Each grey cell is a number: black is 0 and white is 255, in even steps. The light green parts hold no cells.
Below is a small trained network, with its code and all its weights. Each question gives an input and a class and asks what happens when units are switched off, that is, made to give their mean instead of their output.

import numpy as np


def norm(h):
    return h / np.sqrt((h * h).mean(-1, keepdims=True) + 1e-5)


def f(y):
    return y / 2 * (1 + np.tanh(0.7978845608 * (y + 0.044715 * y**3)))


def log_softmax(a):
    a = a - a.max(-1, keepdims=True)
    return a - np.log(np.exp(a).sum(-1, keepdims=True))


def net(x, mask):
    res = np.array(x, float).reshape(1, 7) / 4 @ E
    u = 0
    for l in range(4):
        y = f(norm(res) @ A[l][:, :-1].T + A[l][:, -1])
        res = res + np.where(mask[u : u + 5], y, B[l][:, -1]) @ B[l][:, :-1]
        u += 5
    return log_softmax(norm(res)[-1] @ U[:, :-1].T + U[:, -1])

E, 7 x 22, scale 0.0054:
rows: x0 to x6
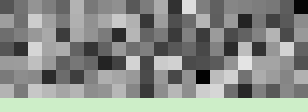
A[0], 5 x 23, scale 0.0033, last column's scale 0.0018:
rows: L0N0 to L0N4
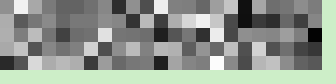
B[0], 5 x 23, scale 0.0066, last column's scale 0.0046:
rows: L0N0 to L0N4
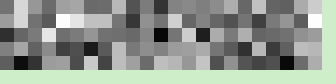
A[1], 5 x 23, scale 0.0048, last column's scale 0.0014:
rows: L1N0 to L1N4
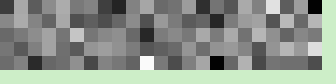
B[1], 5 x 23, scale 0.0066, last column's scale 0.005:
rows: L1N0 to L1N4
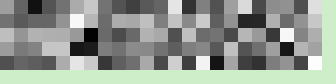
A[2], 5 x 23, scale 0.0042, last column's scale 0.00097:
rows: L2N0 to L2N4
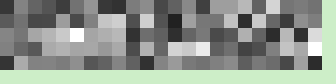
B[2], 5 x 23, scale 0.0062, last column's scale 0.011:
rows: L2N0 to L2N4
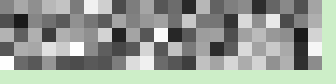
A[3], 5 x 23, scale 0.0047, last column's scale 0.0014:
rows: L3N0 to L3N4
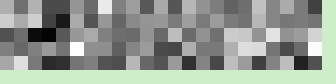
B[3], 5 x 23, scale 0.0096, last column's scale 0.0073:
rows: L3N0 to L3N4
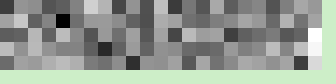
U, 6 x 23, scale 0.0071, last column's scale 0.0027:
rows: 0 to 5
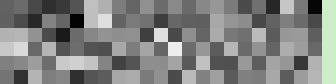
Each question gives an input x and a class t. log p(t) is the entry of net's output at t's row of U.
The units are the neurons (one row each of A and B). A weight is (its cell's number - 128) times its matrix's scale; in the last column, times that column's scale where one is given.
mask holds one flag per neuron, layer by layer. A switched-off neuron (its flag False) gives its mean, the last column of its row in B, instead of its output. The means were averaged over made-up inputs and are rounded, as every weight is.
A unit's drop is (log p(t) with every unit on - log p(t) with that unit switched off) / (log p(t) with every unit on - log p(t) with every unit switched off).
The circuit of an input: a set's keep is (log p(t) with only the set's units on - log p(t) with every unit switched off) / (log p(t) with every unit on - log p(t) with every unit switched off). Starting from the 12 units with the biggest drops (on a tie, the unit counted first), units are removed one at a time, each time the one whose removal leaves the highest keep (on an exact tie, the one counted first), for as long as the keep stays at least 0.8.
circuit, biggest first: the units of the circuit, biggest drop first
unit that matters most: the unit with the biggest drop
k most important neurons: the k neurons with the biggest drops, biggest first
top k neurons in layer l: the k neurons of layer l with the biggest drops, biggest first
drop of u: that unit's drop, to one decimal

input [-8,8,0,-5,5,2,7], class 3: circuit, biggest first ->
(L2N2, L0N3)
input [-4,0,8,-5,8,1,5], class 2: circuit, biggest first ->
(L2N3, L1N4)
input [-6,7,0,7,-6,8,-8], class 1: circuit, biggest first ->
(L0N2, L2N3)
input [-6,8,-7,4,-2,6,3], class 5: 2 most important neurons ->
(L1N4, L1N3)
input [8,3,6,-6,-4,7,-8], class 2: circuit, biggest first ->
(L2N3)
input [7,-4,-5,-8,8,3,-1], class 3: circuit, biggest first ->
(L2N2, L0N3)
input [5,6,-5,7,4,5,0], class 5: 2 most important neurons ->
(L1N3, L0N1)
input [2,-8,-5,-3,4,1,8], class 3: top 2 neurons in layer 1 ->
(L1N4, L1N0)
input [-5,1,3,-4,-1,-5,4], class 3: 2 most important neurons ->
(L0N3, L3N2)
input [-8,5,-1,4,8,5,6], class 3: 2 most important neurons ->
(L2N2, L3N2)
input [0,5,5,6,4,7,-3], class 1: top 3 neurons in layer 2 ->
(L2N3, L2N2, L2N0)
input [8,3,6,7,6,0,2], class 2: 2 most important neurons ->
(L2N3, L1N4)
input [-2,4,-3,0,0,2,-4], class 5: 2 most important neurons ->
(L0N1, L1N0)
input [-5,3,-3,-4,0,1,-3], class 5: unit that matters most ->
L2N1
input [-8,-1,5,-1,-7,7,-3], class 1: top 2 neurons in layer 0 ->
(L0N2, L0N3)
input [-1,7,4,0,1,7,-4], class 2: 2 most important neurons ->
(L2N3, L0N0)
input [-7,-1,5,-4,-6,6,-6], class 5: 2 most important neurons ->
(L3N2, L2N1)
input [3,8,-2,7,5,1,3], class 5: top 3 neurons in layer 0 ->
(L0N1, L0N4, L0N0)
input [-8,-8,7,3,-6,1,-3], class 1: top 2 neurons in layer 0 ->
(L0N2, L0N1)
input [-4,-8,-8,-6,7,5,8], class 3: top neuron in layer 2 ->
(L2N2)
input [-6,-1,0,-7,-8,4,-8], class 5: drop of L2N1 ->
0.2
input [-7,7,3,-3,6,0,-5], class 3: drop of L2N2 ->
0.3
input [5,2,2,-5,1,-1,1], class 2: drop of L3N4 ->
0.0
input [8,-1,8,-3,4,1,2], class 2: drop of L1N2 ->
0.1
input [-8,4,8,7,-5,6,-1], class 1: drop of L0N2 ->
0.3
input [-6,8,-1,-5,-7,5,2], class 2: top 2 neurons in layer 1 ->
(L1N4, L1N1)
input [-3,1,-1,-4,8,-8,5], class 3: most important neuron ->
(L0N3)
